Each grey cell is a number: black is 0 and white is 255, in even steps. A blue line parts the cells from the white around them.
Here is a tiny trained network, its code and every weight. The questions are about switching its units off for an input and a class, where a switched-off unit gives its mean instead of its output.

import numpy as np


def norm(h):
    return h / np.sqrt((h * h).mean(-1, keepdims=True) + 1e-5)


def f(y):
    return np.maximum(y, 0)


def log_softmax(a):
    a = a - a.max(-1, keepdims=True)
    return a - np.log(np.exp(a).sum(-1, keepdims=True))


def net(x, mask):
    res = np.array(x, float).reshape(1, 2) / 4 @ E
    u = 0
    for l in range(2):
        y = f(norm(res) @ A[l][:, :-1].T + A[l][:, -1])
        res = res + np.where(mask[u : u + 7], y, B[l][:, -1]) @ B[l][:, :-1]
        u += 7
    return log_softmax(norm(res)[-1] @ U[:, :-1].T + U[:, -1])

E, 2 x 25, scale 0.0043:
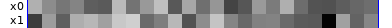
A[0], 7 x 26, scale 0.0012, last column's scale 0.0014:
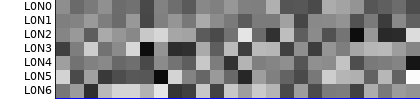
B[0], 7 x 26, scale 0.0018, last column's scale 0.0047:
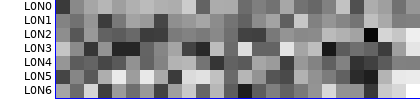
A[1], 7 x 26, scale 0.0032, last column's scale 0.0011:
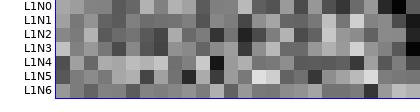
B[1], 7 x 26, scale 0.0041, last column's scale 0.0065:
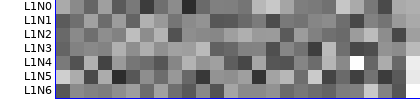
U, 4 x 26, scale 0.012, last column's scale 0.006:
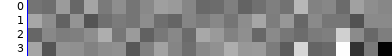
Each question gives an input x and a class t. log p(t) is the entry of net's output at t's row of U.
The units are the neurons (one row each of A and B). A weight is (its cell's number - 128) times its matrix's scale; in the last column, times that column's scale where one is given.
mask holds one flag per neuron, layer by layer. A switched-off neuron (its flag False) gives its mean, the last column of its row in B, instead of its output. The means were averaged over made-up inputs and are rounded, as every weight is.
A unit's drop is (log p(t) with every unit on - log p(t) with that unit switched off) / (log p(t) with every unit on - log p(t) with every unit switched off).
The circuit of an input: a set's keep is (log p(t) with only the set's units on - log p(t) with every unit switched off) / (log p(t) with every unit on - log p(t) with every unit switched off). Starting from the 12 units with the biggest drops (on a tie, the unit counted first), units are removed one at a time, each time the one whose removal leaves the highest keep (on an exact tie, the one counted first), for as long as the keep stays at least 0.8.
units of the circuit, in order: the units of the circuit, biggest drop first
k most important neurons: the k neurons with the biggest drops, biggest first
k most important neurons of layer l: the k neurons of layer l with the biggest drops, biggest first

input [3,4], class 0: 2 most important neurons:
L1N5, L0N3
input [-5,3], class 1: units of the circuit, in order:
L1N5
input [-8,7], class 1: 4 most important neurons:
L1N5, L0N5, L1N6, L1N3
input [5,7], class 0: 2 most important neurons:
L1N4, L1N5
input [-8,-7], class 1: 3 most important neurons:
L1N5, L0N6, L1N4
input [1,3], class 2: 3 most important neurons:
L0N2, L0N5, L1N4
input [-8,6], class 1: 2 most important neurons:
L1N5, L0N5
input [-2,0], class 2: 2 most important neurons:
L1N5, L1N6
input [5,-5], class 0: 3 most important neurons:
L1N5, L0N3, L1N3
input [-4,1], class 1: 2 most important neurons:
L0N2, L0N5
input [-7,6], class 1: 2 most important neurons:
L1N5, L0N5
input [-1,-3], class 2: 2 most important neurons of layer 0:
L0N5, L0N6
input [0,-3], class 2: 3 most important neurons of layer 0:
L0N5, L0N6, L0N2
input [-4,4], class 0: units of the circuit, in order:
L1N4
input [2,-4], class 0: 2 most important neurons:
L1N5, L0N3
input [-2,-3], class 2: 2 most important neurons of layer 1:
L1N6, L1N4
